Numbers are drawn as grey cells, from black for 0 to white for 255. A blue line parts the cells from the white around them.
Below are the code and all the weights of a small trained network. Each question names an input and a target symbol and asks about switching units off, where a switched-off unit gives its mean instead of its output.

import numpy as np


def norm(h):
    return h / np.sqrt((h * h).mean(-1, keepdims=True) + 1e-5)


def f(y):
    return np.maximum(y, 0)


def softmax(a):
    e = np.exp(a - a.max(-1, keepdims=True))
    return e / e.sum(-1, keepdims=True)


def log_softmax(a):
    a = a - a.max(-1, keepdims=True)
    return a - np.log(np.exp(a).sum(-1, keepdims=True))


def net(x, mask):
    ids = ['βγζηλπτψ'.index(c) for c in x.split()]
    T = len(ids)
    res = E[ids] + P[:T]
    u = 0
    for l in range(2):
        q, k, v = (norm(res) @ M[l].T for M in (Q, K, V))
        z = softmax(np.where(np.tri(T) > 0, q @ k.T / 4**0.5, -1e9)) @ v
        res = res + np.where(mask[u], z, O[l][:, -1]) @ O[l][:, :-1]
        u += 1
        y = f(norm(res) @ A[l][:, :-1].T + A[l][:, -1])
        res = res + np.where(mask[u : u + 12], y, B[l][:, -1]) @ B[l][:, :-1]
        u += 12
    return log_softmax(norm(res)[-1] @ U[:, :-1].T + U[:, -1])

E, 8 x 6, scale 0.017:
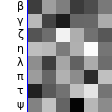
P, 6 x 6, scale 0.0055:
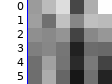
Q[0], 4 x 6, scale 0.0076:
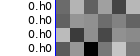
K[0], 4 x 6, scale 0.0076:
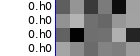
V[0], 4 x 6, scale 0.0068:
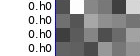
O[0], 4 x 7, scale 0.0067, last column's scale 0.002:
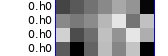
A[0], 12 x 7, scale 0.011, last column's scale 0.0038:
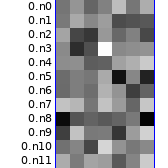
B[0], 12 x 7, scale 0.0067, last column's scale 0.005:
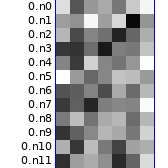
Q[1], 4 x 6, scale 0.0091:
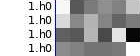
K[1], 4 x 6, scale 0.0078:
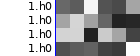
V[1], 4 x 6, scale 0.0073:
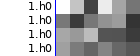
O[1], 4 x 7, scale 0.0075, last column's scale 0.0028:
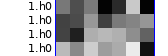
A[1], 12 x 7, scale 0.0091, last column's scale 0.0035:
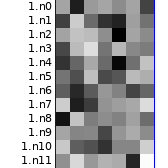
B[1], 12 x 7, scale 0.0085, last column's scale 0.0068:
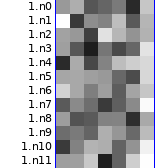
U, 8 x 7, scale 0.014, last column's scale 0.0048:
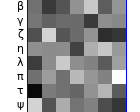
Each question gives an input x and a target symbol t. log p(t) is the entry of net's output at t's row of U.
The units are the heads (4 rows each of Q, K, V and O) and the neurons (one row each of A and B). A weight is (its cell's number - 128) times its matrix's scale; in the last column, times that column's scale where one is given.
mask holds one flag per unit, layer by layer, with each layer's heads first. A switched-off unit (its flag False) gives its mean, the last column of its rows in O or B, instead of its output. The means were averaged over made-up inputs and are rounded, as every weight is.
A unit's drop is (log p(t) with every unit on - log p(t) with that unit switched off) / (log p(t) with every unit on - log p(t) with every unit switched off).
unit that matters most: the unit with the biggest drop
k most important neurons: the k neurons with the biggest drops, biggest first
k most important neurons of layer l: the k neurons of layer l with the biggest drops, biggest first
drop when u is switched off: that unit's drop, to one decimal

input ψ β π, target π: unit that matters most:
0.n11
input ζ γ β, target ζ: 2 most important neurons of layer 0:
0.n9; 0.n8
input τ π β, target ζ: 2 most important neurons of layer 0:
0.n9; 0.n3
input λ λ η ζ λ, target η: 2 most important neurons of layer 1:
1.n4; 1.n1
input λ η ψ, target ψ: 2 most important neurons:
1.n1; 1.n4
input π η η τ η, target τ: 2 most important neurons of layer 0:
0.n11; 0.n7
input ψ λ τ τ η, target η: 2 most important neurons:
0.n0; 1.n11
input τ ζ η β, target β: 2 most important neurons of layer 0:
0.n9; 0.n8
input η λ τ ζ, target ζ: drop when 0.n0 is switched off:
0.3
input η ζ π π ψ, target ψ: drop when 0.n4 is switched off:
0.1
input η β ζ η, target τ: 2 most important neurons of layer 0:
0.n7; 0.n0
